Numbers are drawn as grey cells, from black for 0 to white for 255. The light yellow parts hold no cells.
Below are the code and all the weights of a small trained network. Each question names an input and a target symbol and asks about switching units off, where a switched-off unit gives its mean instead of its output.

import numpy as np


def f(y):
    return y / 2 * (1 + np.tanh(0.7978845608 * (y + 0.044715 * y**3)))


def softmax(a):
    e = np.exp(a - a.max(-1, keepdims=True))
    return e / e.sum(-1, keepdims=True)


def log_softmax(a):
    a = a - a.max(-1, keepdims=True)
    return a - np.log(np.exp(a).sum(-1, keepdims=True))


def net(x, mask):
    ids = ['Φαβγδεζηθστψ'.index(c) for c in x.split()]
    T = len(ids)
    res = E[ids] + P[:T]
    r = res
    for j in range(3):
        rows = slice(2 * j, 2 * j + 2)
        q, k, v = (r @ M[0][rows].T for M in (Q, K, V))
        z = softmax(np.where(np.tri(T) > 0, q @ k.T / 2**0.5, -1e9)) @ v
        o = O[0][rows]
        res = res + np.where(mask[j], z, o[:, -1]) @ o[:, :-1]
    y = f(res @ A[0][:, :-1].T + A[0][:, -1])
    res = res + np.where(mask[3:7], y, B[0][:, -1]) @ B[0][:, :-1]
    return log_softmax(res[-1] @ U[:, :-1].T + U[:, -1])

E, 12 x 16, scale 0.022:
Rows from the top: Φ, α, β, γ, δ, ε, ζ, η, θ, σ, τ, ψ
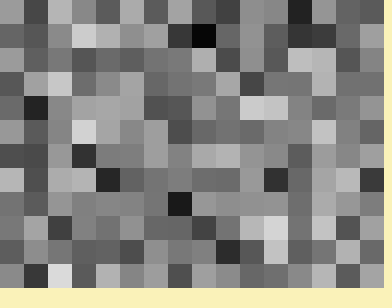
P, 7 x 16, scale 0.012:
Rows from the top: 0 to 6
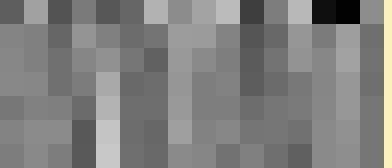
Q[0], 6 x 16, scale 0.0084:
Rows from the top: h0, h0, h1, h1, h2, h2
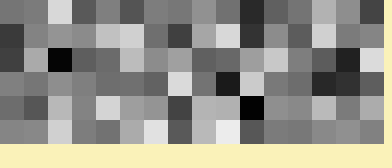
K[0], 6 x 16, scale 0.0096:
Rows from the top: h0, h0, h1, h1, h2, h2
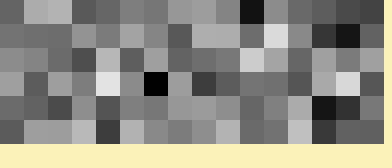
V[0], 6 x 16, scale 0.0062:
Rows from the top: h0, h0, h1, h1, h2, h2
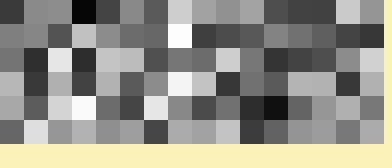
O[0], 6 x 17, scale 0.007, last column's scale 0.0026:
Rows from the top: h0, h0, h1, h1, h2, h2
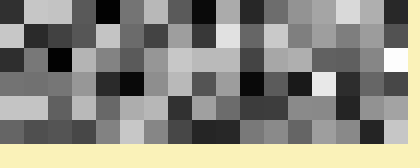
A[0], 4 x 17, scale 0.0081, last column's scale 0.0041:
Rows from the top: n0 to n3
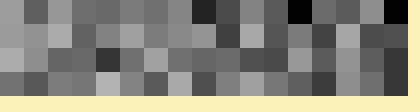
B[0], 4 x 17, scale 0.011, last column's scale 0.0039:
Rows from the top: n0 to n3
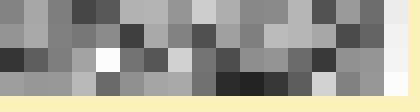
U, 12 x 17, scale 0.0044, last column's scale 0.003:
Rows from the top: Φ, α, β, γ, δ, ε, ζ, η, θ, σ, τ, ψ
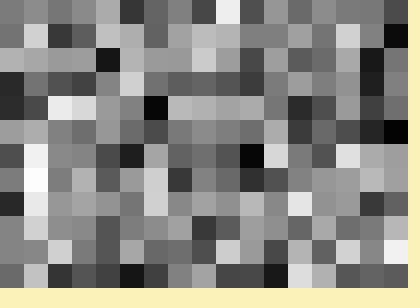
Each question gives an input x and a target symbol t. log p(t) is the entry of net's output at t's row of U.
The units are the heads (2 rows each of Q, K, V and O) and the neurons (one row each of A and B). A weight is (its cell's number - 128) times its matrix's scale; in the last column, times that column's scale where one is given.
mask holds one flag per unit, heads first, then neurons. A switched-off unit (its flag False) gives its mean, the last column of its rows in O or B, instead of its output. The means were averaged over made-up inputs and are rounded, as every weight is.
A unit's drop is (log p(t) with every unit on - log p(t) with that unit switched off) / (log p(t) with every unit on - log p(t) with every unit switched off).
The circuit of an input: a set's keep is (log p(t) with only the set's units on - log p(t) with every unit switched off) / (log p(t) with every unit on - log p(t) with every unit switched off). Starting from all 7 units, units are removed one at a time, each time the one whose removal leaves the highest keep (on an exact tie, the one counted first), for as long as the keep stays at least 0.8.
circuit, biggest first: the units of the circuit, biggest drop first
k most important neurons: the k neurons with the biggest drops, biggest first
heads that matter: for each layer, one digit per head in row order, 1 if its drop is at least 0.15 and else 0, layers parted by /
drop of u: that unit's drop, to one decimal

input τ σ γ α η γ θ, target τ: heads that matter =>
110
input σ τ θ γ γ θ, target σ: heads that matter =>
011
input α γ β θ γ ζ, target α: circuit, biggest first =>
[h1 h0]
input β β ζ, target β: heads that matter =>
010
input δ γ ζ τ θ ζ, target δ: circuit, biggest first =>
[h2]
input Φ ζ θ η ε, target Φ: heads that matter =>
100
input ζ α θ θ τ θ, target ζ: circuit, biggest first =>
[h0 h1]
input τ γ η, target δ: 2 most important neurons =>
[n2 n3]
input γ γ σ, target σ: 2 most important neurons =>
[n3 n1]
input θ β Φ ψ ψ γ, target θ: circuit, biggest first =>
[h0 n1 h1]
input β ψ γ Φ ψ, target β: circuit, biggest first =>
[h1 n0]
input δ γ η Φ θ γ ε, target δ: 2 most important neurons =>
[n1 n0]
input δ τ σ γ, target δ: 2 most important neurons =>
[n1 n0]
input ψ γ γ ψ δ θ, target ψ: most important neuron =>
[n2]
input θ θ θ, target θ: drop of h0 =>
0.8
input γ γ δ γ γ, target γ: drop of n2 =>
0.0
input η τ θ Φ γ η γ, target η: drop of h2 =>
0.8
